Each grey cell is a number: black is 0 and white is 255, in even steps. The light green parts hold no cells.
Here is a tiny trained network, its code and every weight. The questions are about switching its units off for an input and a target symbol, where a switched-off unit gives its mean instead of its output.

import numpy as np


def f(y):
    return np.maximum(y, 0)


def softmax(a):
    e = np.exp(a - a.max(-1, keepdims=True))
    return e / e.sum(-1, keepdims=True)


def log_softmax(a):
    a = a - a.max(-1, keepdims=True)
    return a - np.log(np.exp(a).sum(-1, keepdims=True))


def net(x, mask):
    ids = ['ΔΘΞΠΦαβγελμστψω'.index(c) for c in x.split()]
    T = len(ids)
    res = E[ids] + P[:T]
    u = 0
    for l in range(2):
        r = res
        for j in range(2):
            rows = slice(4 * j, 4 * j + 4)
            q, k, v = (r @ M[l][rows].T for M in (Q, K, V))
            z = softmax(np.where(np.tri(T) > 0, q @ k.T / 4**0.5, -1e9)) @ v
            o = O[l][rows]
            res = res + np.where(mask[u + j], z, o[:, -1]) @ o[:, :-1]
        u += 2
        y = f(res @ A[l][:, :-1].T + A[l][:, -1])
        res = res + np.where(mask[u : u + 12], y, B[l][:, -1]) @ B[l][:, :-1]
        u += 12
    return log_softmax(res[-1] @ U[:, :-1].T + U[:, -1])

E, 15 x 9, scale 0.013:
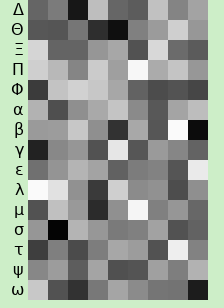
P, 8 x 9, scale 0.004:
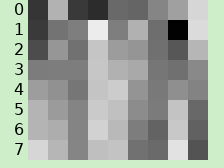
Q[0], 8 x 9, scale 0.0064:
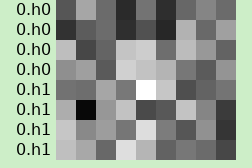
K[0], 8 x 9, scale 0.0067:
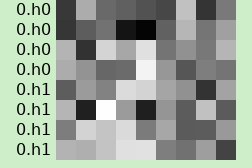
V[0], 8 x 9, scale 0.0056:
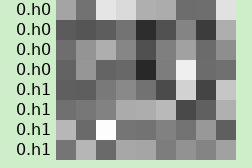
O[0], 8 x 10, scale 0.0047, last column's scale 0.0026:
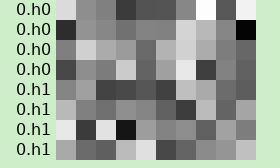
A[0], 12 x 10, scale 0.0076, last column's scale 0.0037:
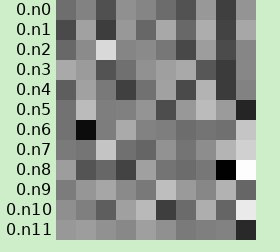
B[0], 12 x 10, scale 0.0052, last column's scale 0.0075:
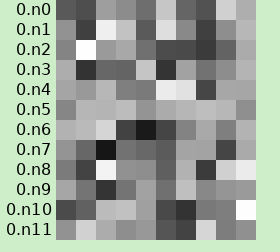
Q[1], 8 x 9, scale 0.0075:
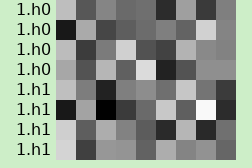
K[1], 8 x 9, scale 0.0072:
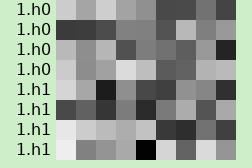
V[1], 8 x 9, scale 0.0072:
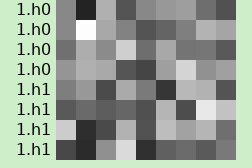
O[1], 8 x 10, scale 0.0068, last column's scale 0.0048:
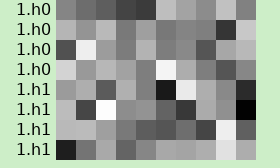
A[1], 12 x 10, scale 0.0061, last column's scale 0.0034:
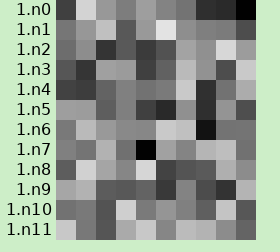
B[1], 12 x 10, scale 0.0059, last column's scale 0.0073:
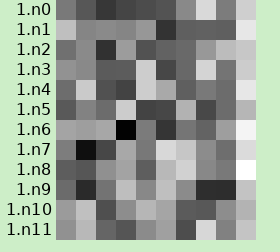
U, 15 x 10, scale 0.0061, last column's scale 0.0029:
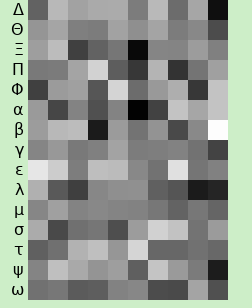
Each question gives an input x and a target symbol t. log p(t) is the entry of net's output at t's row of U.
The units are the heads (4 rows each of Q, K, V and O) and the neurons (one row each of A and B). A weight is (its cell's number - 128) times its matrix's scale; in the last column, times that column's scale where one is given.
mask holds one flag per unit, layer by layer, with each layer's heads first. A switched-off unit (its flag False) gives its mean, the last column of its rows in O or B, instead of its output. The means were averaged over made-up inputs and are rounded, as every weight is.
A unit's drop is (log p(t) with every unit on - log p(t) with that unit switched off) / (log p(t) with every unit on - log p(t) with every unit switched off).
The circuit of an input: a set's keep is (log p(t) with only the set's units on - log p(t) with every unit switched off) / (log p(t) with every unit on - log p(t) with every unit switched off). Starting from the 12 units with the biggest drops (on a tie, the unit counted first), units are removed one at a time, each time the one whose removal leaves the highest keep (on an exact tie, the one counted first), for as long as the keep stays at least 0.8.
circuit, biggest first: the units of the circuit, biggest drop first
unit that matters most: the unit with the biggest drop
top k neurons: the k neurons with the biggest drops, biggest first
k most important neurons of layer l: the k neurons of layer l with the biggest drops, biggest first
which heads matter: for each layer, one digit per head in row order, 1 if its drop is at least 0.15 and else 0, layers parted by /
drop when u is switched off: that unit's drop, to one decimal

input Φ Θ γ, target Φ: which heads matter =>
00 / 01
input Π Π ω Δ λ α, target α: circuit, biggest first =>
[0.h0; 1.h0; 0.n10]
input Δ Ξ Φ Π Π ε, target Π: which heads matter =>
10 / 11
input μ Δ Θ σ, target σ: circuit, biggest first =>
[1.h0; 1.n7; 0.n6]
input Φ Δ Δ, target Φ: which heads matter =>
00 / 11
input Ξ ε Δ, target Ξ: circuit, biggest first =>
[1.h1; 1.n2; 0.h1]
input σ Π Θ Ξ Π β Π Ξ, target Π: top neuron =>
[0.n11]
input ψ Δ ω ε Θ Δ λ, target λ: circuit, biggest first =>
[1.h1; 1.n9]
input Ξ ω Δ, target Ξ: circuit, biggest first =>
[1.h1; 1.h0]
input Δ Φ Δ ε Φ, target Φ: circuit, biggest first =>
[1.h1; 0.n2; 1.h0]
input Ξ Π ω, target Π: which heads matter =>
10 / 01
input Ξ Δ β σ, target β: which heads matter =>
00 / 10
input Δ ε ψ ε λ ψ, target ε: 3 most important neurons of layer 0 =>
[0.n8; 0.n5; 0.n2]
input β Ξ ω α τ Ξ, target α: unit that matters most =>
0.h0
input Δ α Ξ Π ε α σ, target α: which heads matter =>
10 / 10
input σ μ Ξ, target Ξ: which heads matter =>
00 / 11
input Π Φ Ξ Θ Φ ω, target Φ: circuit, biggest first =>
[1.h1; 0.n2; 1.h0; 0.n8]
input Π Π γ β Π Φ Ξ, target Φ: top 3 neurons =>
[0.n2; 0.n10; 0.n8]
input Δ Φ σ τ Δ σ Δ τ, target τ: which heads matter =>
00 / 01
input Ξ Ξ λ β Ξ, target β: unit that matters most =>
0.n2
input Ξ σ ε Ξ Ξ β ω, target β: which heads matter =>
00 / 10
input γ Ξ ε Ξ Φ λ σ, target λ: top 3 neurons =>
[0.n11; 1.n9; 0.n0]
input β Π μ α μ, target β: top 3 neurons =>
[0.n4; 1.n6; 0.n10]
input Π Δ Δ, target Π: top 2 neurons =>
[0.n1; 1.n5]
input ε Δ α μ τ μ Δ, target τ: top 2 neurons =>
[0.n1; 0.n0]
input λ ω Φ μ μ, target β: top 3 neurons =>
[1.n6; 0.n4; 0.n10]
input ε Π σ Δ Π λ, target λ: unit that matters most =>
1.h1
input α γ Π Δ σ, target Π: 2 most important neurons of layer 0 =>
[0.n8; 0.n11]
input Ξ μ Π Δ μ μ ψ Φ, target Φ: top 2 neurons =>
[0.n2; 1.n0]
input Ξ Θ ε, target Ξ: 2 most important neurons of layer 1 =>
[1.n2; 1.n6]
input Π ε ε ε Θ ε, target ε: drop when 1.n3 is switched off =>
-0.1
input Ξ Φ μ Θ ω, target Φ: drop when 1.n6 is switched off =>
0.0
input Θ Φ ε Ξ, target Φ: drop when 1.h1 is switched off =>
0.6
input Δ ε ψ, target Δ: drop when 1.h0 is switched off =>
0.2
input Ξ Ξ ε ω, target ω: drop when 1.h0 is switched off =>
0.7
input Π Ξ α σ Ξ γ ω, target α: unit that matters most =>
1.h0
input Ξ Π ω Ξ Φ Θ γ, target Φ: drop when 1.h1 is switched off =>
0.9
